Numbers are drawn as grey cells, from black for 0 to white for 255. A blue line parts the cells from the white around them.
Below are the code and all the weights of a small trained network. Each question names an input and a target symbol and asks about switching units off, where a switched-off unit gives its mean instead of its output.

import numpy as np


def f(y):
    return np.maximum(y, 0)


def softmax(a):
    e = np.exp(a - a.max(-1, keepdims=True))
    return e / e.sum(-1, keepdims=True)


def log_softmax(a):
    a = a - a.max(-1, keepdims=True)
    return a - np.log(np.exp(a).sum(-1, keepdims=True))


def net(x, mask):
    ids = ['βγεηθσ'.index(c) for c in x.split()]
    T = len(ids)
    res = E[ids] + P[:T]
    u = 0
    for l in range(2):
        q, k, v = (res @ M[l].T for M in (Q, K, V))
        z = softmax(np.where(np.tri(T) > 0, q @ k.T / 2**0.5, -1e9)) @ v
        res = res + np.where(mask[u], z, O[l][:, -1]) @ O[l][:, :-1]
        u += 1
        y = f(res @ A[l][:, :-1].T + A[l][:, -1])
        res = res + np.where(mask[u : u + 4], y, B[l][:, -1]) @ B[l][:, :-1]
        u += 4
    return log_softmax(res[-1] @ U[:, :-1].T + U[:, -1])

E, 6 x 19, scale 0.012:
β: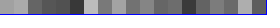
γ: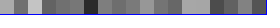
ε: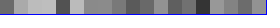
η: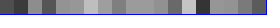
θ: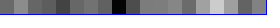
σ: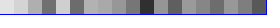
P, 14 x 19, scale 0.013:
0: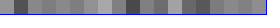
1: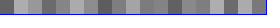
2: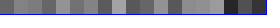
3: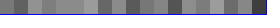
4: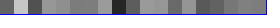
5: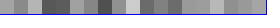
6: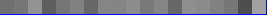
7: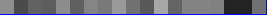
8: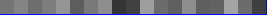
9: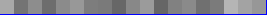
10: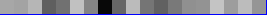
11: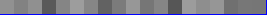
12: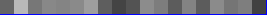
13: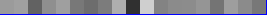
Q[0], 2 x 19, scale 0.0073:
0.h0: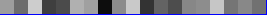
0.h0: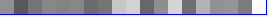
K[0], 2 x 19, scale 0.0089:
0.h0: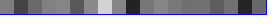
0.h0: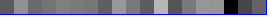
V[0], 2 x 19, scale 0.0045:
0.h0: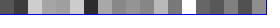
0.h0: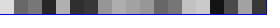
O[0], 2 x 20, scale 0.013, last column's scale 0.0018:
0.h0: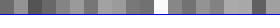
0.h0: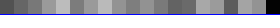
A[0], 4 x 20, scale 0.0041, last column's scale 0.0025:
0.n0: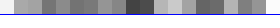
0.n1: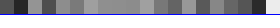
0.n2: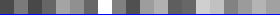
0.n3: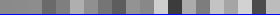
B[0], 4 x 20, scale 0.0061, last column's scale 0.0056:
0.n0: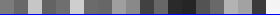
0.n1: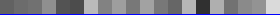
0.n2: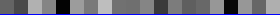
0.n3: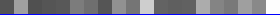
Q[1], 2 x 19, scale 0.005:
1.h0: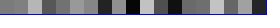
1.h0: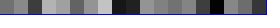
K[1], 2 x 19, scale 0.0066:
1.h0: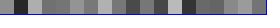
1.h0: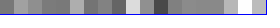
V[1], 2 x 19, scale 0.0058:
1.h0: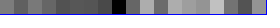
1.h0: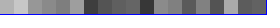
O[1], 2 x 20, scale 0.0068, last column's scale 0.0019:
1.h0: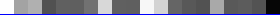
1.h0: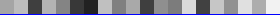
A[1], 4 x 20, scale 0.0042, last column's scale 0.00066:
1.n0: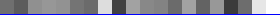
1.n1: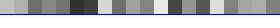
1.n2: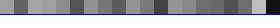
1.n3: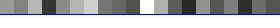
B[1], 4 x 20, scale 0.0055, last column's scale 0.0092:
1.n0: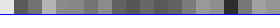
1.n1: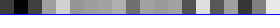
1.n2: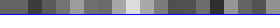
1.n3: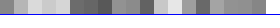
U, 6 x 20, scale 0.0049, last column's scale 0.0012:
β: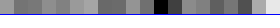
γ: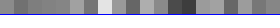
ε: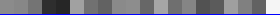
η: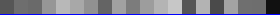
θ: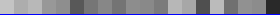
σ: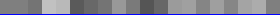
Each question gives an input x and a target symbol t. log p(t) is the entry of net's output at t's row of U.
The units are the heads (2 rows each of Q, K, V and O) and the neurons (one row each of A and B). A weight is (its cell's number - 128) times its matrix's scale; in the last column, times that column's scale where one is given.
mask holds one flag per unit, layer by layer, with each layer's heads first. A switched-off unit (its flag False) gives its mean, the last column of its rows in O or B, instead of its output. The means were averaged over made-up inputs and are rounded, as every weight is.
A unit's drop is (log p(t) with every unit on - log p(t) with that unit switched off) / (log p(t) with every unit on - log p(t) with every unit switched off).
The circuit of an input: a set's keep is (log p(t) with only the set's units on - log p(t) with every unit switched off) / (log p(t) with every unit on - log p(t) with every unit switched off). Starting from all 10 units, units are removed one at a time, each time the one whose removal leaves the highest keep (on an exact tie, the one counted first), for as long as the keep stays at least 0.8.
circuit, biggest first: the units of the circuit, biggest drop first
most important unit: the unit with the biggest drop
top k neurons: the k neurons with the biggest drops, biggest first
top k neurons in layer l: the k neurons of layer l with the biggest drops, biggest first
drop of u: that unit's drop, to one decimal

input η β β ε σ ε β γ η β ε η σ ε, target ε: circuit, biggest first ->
0.h0, 0.n0
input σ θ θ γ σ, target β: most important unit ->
0.n0
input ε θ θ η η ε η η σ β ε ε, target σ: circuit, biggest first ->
1.h0, 0.h0, 0.n0
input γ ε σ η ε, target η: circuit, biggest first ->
1.h0, 0.h0
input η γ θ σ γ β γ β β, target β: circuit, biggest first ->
0.h0, 1.n3
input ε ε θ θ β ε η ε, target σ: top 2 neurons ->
0.n0, 1.n1
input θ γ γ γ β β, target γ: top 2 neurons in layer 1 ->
1.n1, 1.n3
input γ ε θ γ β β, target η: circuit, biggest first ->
1.h0, 0.h0, 0.n2
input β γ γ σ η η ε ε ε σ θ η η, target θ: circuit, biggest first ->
0.h0, 1.h0, 1.n1, 1.n3
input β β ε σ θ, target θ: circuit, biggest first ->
1.h0, 0.h0, 1.n3, 0.n0
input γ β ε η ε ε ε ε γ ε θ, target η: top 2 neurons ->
0.n2, 1.n3
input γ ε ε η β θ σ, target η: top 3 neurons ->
0.n2, 1.n3, 0.n0
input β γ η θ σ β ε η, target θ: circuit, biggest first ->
1.h0, 0.h0, 1.n3, 1.n1
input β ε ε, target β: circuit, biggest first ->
0.h0
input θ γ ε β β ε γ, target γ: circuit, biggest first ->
1.h0, 1.n1, 0.h0
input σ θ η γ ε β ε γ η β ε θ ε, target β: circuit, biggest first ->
0.h0, 1.n3
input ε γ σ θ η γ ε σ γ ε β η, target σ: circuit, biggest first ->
1.h0, 0.n0, 0.h0
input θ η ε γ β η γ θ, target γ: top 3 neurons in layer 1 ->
1.n1, 1.n3, 1.n0
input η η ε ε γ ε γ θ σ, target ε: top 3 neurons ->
0.n0, 1.n1, 1.n3
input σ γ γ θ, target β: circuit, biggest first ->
0.h0, 1.n3, 1.h0
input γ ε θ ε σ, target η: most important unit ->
1.h0
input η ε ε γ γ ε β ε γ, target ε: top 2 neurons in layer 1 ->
1.n1, 1.n3
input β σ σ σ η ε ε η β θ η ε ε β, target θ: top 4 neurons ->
1.n3, 1.n1, 0.n0, 1.n2
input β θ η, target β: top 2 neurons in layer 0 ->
0.n3, 0.n1
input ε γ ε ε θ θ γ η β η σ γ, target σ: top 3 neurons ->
0.n0, 1.n1, 0.n1
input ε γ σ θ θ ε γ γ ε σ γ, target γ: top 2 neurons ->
1.n3, 1.n1
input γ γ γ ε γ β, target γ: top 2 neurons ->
0.n2, 1.n1
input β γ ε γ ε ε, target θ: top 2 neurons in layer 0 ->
0.n0, 0.n1
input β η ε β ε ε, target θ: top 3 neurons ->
1.n3, 0.n0, 1.n1
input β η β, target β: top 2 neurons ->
1.n2, 0.n3
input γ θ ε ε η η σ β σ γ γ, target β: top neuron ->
1.n1
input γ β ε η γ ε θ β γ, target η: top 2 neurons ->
0.n2, 1.n3
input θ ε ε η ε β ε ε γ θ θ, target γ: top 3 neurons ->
1.n1, 1.n3, 0.n3
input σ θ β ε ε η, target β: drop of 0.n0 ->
0.0
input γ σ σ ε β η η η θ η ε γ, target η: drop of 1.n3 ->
0.3
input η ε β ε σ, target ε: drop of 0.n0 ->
0.3
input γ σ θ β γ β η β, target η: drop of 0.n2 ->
0.2
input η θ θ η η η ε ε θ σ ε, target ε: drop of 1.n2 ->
0.0
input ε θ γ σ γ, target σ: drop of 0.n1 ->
0.1
